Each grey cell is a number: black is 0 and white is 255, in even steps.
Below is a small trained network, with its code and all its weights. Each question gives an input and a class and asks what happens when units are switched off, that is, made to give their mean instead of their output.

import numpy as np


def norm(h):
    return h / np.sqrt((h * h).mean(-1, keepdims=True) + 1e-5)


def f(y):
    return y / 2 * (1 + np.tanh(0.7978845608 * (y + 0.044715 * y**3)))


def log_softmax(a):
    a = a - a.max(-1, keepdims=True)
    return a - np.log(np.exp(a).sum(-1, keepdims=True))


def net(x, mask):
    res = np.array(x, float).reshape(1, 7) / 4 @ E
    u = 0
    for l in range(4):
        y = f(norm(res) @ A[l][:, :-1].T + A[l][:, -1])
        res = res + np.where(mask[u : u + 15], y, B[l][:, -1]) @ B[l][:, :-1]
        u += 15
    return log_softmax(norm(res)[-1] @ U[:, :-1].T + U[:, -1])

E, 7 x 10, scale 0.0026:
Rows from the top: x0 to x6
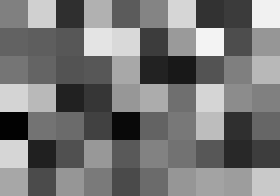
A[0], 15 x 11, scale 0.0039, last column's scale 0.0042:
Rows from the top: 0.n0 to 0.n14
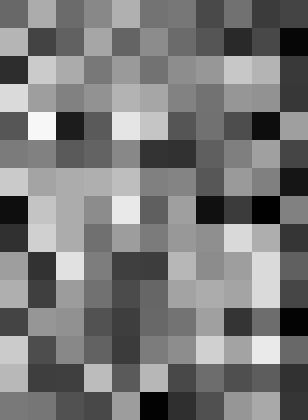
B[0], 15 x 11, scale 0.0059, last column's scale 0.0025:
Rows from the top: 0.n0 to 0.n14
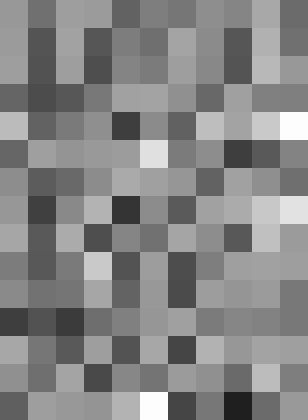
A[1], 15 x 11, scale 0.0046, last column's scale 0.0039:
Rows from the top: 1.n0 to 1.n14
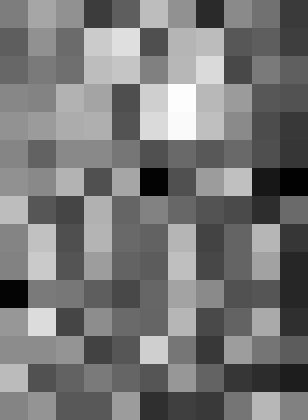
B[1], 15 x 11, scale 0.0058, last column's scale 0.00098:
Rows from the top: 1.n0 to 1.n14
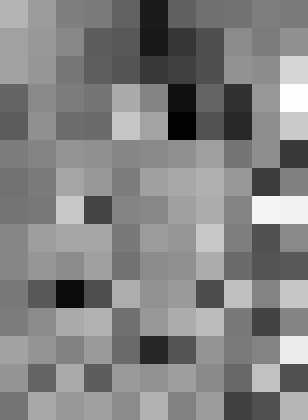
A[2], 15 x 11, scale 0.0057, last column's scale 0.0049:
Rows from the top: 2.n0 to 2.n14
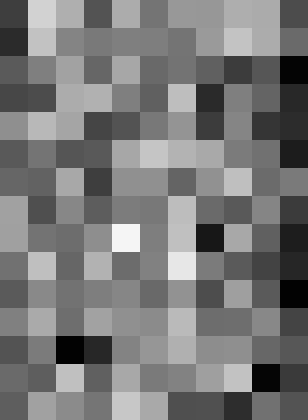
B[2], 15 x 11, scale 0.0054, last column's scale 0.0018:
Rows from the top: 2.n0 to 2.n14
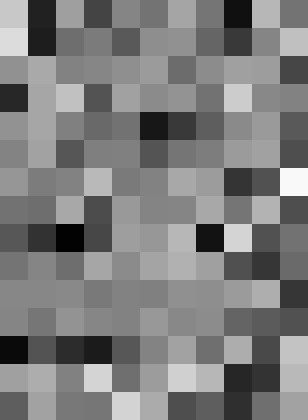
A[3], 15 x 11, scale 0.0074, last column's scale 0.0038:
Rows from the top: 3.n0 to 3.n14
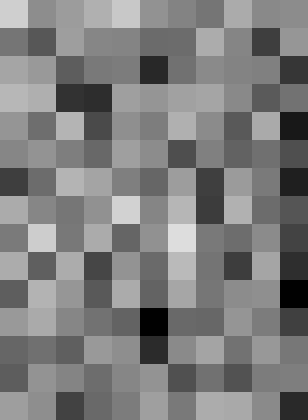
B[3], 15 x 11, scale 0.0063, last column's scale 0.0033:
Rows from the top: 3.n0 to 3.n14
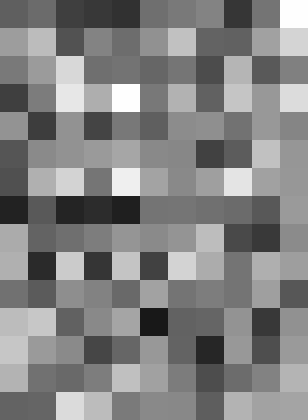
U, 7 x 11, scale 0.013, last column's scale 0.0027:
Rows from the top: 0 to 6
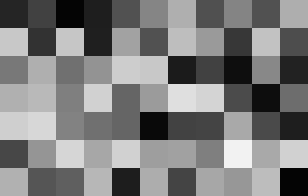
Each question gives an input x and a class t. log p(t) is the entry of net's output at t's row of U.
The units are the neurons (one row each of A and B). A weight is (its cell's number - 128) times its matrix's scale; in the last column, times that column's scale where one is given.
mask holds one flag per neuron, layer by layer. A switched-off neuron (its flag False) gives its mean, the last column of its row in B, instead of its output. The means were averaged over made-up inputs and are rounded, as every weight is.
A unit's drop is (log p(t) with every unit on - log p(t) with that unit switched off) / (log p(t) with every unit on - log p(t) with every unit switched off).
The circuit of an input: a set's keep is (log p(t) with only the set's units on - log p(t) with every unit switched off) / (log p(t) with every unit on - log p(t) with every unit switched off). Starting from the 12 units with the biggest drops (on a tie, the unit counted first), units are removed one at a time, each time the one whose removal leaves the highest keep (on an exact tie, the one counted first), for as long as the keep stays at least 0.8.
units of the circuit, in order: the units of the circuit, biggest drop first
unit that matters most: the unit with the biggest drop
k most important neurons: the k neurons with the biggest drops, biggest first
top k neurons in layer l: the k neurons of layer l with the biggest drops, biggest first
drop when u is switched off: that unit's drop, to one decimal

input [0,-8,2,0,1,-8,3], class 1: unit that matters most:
0.n8
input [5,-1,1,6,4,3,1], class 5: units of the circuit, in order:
[3.n3; 3.n14; 3.n0]
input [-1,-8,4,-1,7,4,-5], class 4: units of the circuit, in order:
[1.n12; 3.n11]
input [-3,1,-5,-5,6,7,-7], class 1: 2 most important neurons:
[0.n1; 1.n13]
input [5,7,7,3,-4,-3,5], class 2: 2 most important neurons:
[0.n14; 1.n14]
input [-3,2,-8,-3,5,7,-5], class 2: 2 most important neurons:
[1.n4; 1.n3]
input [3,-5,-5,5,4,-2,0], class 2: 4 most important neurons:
[1.n4; 1.n3; 1.n2; 1.n1]
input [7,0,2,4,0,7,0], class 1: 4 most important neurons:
[0.n1; 1.n13; 1.n7; 3.n9]
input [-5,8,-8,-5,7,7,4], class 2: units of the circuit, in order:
[1.n3; 1.n4]
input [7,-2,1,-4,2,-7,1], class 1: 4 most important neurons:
[0.n8; 0.n2; 2.n0; 3.n9]
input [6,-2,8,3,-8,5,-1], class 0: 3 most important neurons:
[3.n7; 2.n8; 0.n3]
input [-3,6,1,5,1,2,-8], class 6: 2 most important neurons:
[0.n4; 0.n7]
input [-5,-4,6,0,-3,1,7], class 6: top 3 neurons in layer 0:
[0.n12; 0.n9; 0.n10]
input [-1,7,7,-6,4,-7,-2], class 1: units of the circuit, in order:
[2.n0]
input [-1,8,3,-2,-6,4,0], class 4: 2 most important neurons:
[1.n1; 1.n2]
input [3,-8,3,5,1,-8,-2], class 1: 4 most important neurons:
[2.n0; 0.n8; 3.n9; 0.n2]
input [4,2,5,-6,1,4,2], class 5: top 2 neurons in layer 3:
[3.n6; 3.n0]
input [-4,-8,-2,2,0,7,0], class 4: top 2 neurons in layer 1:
[1.n12; 1.n0]
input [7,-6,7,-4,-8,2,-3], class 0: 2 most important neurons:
[3.n7; 2.n8]
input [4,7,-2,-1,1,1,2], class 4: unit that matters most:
1.n1
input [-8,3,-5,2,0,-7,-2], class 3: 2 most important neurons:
[2.n13; 1.n6]
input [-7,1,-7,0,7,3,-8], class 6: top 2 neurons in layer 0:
[0.n7; 0.n4]
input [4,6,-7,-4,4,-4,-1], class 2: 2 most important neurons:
[1.n4; 1.n3]
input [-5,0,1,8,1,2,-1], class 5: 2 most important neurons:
[0.n4; 3.n3]
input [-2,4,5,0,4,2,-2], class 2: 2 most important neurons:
[0.n14; 2.n14]
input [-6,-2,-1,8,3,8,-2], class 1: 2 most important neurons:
[1.n13; 0.n1]
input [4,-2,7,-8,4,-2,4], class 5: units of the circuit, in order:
[3.n6]
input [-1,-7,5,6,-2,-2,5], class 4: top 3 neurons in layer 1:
[1.n12; 1.n0; 1.n4]
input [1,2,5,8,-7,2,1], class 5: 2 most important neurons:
[3.n3; 3.n14]
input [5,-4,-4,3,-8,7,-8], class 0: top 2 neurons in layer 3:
[3.n7; 3.n0]
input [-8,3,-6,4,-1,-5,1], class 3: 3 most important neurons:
[1.n6; 2.n13; 0.n14]
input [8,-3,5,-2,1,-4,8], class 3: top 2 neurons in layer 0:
[0.n7; 0.n4]
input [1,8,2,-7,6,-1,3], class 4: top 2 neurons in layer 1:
[1.n1; 1.n2]
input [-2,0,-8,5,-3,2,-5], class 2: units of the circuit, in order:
[1.n4]
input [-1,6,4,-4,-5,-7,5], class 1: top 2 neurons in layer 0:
[0.n8; 0.n2]
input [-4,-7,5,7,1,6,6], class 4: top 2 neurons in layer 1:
[1.n12; 1.n10]
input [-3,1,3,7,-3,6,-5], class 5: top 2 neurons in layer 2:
[2.n1; 2.n0]
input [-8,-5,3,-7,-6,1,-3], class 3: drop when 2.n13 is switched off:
0.6
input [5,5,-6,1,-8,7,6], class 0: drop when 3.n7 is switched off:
0.1
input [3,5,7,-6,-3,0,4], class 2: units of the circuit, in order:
[0.n14]
